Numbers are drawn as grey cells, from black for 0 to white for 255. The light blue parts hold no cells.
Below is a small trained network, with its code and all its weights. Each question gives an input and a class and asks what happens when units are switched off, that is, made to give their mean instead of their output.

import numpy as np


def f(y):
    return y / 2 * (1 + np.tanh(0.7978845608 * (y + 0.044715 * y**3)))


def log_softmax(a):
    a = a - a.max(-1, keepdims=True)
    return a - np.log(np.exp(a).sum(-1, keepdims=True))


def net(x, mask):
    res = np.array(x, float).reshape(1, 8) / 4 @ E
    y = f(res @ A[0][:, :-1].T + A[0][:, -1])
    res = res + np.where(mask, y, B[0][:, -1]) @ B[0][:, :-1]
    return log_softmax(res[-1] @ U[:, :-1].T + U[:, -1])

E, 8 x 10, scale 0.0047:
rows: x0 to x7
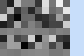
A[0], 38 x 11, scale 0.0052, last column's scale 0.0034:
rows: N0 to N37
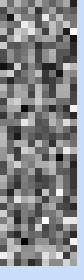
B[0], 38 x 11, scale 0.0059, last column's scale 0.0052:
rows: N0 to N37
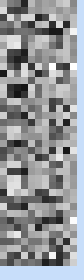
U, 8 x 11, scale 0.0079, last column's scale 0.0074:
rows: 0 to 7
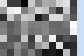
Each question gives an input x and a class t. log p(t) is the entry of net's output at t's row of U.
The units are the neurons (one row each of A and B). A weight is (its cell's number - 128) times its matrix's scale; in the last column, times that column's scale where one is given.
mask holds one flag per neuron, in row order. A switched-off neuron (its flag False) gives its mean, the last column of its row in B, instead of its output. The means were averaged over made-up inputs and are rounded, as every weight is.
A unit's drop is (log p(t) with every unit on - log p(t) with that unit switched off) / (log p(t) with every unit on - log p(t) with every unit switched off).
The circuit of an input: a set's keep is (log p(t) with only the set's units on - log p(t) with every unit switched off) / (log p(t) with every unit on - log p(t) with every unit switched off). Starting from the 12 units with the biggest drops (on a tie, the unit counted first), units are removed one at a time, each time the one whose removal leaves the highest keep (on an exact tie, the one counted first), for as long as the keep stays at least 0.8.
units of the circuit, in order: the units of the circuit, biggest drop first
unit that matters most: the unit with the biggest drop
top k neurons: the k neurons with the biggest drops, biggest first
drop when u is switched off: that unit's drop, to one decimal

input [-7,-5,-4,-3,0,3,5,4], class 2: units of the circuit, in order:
N10, N22
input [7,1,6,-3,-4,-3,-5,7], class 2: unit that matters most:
N27
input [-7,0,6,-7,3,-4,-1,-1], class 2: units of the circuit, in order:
N10, N32
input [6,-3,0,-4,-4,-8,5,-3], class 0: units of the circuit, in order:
N12, N20
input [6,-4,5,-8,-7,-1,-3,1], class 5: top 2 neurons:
N36, N10
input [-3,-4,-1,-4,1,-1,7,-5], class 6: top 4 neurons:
N15, N34, N9, N31
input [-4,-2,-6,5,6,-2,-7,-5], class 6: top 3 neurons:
N17, N21, N3
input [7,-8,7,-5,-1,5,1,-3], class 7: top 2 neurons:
N4, N28
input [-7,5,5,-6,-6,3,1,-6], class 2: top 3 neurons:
N10, N22, N9
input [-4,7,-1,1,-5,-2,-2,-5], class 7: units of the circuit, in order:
N31, N37
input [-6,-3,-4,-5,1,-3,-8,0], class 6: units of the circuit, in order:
N3, N21
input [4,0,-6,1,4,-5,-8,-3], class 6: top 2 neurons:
N17, N3
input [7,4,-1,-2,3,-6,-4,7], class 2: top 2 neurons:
N2, N27
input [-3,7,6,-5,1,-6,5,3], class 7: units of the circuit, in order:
N31
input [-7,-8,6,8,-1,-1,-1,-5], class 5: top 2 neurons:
N9, N11
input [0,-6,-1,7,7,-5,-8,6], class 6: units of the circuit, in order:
N17, N3
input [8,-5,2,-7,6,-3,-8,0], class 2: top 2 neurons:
N2, N27
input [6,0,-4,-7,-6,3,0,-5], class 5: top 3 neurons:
N36, N10, N22
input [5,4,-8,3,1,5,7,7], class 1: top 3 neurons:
N5, N23, N35
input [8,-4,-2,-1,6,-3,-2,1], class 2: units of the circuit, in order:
N2
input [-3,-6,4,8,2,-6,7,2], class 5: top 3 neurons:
N9, N11, N21
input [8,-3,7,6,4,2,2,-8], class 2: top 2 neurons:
N27, N2
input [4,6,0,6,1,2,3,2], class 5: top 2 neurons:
N9, N4
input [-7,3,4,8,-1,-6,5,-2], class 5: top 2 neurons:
N9, N11
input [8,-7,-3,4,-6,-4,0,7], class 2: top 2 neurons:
N2, N27
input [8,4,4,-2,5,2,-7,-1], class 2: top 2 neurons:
N27, N2
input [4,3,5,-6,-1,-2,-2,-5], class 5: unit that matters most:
N36
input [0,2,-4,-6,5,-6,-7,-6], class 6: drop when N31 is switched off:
-0.1
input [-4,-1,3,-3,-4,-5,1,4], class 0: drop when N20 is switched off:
0.3
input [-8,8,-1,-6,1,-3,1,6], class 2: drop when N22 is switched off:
0.2
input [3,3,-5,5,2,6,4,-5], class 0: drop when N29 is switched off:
0.2
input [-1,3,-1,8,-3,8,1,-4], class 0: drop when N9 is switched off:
0.0
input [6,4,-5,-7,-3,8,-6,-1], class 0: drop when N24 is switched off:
0.1
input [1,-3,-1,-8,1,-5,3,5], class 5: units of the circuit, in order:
N36
